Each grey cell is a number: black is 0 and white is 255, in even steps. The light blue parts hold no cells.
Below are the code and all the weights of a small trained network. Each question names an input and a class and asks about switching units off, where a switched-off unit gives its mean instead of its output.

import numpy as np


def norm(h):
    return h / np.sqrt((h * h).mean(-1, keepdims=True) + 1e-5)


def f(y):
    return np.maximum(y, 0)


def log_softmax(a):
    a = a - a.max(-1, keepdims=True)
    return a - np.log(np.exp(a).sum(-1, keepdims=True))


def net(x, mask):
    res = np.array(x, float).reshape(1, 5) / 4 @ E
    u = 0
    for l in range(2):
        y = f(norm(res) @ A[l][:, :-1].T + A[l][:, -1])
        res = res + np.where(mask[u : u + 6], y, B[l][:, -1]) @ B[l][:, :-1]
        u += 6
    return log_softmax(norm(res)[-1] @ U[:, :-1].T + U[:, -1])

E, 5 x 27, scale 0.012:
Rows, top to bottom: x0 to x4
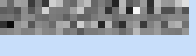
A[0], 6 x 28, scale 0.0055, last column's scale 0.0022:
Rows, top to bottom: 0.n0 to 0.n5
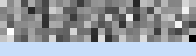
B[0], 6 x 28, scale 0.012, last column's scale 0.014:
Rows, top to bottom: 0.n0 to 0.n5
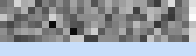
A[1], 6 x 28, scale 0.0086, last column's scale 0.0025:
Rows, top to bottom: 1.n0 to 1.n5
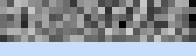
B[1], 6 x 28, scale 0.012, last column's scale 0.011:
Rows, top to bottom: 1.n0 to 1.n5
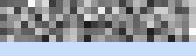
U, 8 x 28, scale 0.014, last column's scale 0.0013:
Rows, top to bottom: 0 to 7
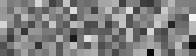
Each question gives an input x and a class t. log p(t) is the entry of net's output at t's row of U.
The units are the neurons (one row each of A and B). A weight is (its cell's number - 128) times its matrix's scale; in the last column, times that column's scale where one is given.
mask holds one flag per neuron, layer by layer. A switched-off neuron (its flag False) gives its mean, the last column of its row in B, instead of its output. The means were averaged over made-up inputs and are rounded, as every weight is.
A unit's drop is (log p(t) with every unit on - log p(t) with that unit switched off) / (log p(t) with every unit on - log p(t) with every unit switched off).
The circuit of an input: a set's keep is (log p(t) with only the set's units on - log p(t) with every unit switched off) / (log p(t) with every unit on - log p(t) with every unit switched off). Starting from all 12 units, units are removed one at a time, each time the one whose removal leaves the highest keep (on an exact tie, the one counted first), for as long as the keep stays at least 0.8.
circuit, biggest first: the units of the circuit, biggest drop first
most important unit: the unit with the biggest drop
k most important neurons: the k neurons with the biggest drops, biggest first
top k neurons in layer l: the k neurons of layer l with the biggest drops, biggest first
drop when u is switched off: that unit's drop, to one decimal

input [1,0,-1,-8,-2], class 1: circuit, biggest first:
(0.n0)
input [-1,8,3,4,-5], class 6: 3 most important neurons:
(0.n1; 0.n4; 1.n2)
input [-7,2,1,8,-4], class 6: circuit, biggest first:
(0.n2; 1.n5)
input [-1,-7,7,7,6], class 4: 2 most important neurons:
(0.n1; 0.n4)
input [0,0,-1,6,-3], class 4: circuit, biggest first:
(0.n1; 1.n3)
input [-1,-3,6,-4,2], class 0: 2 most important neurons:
(0.n4; 0.n1)
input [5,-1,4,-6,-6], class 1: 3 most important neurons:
(0.n0; 0.n5; 0.n2)
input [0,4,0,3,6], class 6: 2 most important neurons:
(0.n1; 0.n4)
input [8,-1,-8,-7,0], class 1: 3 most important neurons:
(0.n0; 0.n2; 0.n5)
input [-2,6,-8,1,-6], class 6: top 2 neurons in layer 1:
(1.n2; 1.n3)
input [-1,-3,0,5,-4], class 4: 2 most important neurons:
(0.n1; 0.n4)
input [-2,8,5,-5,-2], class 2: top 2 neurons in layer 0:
(0.n1; 0.n4)
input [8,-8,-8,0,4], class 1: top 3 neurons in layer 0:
(0.n0; 0.n4; 0.n5)
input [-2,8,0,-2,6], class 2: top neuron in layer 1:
(1.n2)
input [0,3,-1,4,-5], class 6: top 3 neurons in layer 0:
(0.n1; 0.n4; 0.n2)
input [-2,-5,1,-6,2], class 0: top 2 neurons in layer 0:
(0.n4; 0.n1)
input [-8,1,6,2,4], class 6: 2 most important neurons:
(0.n2; 1.n2)
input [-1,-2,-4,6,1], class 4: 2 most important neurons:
(0.n1; 0.n4)
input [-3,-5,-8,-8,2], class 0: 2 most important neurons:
(1.n4; 0.n4)
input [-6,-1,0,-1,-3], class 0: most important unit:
0.n2
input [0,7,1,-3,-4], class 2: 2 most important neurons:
(0.n1; 1.n2)
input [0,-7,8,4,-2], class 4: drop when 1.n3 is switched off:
0.1
